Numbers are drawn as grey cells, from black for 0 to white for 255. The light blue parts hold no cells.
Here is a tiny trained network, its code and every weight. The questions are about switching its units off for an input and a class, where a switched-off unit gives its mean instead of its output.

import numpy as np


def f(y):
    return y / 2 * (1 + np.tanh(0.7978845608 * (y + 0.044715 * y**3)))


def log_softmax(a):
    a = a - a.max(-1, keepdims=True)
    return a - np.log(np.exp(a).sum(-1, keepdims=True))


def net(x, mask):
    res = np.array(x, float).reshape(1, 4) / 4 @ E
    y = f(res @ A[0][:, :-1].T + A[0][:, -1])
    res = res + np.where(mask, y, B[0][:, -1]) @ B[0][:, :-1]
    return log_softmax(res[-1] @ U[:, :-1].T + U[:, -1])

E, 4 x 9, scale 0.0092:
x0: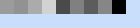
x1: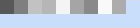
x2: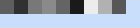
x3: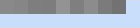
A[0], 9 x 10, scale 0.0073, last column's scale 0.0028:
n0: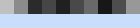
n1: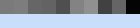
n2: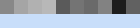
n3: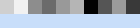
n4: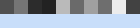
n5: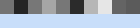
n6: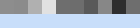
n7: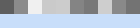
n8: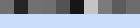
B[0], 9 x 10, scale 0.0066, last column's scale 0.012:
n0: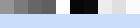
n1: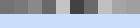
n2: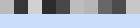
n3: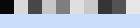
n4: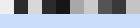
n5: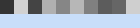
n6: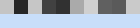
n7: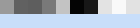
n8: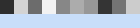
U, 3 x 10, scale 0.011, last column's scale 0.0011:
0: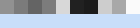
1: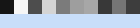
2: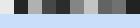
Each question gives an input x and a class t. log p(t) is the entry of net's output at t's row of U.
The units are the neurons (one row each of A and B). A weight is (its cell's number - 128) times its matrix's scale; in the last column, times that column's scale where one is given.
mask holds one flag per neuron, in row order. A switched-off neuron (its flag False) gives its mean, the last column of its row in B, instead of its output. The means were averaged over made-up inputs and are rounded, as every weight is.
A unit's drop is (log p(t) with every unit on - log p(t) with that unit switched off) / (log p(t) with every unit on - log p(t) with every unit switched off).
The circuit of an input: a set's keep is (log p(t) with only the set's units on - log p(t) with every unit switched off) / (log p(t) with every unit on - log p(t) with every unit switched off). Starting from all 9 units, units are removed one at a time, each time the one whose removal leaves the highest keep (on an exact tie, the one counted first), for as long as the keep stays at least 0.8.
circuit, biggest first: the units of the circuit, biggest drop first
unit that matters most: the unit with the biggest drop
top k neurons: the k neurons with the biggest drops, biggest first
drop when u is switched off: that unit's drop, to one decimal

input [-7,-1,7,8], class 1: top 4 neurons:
(n8 n5 n6 n2)
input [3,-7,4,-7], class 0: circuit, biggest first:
(n0)
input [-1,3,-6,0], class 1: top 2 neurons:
(n3 n0)
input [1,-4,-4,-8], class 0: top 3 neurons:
(n0 n8 n5)
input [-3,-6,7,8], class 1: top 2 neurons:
(n8 n7)
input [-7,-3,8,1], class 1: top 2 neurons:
(n8 n5)
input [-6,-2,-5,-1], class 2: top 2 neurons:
(n4 n8)
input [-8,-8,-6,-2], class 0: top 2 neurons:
(n0 n6)
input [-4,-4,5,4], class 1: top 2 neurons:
(n8 n7)
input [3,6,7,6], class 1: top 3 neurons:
(n5 n0 n8)
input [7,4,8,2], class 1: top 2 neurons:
(n5 n8)
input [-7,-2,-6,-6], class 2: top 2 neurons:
(n4 n8)
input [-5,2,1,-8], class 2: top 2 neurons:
(n4 n0)
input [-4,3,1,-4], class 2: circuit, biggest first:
(n4)
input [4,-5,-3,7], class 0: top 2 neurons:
(n0 n4)
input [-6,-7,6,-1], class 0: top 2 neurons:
(n0 n3)
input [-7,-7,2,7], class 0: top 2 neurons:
(n0 n6)
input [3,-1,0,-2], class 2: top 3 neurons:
(n7 n3 n0)
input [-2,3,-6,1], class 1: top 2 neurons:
(n3 n0)
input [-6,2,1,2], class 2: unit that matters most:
n4
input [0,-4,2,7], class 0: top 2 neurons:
(n3 n0)
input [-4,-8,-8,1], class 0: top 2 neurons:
(n0 n8)
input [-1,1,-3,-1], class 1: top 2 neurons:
(n0 n7)
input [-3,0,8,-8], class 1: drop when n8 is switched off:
0.0
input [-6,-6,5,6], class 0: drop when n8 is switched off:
0.1
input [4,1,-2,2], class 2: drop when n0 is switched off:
0.1
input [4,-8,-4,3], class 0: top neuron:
(n0)
